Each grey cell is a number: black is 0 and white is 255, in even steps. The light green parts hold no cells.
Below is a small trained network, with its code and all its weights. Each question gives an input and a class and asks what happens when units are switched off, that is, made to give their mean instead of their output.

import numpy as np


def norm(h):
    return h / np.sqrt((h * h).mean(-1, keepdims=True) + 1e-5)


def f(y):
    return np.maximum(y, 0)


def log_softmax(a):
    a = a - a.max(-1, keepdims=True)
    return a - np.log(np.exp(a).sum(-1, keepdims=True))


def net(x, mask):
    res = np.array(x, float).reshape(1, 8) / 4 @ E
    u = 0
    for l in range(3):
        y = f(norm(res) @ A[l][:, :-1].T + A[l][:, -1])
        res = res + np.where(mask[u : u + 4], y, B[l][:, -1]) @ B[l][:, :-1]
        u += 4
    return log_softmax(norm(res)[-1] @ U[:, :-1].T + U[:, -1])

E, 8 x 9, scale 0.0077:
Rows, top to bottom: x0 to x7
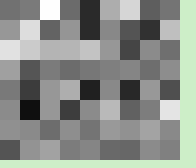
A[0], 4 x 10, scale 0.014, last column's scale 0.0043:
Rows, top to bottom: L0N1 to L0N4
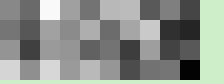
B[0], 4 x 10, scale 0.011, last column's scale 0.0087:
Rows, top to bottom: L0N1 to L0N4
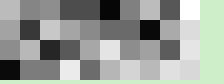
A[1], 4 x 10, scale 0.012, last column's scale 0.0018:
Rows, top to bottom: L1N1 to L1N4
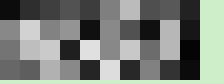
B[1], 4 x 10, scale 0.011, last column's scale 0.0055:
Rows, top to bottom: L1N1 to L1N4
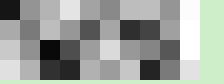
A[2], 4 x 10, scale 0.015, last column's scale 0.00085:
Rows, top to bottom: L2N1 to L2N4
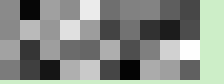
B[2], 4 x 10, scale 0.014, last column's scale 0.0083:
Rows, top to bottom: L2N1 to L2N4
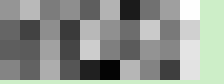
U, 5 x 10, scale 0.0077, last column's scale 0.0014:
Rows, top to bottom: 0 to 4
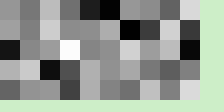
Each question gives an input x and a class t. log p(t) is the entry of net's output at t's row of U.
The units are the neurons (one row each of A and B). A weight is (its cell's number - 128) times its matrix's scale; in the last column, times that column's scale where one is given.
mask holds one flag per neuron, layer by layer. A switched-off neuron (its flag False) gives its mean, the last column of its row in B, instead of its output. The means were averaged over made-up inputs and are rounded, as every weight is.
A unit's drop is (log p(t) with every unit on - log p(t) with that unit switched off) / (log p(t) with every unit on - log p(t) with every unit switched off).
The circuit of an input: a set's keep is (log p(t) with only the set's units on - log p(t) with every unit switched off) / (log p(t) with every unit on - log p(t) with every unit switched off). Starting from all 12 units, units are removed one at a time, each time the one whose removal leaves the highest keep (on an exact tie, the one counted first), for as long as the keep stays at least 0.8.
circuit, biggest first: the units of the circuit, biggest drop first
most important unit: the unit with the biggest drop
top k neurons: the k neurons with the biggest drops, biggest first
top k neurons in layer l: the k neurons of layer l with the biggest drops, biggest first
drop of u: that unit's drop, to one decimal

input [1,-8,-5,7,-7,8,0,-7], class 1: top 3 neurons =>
L2N1; L0N3; L0N4
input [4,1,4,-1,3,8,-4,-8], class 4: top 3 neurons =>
L2N4; L2N3; L1N1
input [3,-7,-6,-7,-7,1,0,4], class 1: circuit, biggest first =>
L0N2; L2N1
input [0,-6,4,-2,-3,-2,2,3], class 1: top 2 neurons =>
L0N2; L2N1
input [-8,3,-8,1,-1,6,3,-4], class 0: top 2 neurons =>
L2N4; L0N4
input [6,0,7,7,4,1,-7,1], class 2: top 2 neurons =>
L0N4; L2N4
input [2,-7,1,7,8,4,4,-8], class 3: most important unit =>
L0N3
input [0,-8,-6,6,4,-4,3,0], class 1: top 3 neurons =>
L0N2; L2N1; L0N4
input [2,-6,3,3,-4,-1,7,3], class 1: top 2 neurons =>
L0N2; L2N1
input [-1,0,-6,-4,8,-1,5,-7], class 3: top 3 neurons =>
L1N4; L0N4; L0N3
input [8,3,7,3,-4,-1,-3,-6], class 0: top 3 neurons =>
L0N1; L1N1; L0N3
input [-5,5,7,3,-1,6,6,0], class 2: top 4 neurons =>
L0N4; L0N1; L0N2; L2N1
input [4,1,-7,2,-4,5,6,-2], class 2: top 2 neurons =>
L1N1; L2N4
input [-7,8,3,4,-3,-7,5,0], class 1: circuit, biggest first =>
L1N2
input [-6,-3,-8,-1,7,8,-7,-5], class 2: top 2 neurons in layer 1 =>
L1N1; L1N3
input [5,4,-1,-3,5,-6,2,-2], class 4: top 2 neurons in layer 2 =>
L2N2; L2N4
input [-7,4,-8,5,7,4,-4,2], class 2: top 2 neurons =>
L1N1; L0N1
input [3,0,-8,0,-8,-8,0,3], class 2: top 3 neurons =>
L1N1; L0N3; L0N1
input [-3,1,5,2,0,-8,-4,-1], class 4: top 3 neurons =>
L2N2; L1N1; L0N3
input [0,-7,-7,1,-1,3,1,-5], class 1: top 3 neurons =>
L0N2; L2N1; L0N4
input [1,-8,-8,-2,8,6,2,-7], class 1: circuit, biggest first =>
L2N1
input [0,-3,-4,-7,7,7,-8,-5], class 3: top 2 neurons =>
L1N4; L0N4
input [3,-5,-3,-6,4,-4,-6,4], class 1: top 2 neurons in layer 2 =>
L2N1; L2N4
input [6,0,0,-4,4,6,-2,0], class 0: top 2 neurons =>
L0N1; L1N3
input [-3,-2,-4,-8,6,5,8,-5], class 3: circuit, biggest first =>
L0N4; L1N4
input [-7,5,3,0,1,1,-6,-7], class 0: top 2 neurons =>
L2N4; L0N2
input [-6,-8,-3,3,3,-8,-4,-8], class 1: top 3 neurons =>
L0N2; L2N1; L0N1
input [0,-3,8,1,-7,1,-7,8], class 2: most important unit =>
L0N4
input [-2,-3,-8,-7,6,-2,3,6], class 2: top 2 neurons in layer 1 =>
L1N1; L1N3
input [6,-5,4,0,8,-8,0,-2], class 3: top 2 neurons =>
L0N3; L1N4
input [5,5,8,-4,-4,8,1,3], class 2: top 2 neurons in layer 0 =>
L0N4; L0N2
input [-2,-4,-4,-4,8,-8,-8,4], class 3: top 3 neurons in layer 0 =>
L0N3; L0N4; L0N1
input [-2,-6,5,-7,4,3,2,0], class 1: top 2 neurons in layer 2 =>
L2N1; L2N3
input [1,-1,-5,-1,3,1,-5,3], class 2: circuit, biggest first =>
L1N1
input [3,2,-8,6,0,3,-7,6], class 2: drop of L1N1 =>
0.9
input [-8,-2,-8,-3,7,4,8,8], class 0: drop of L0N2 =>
-0.1
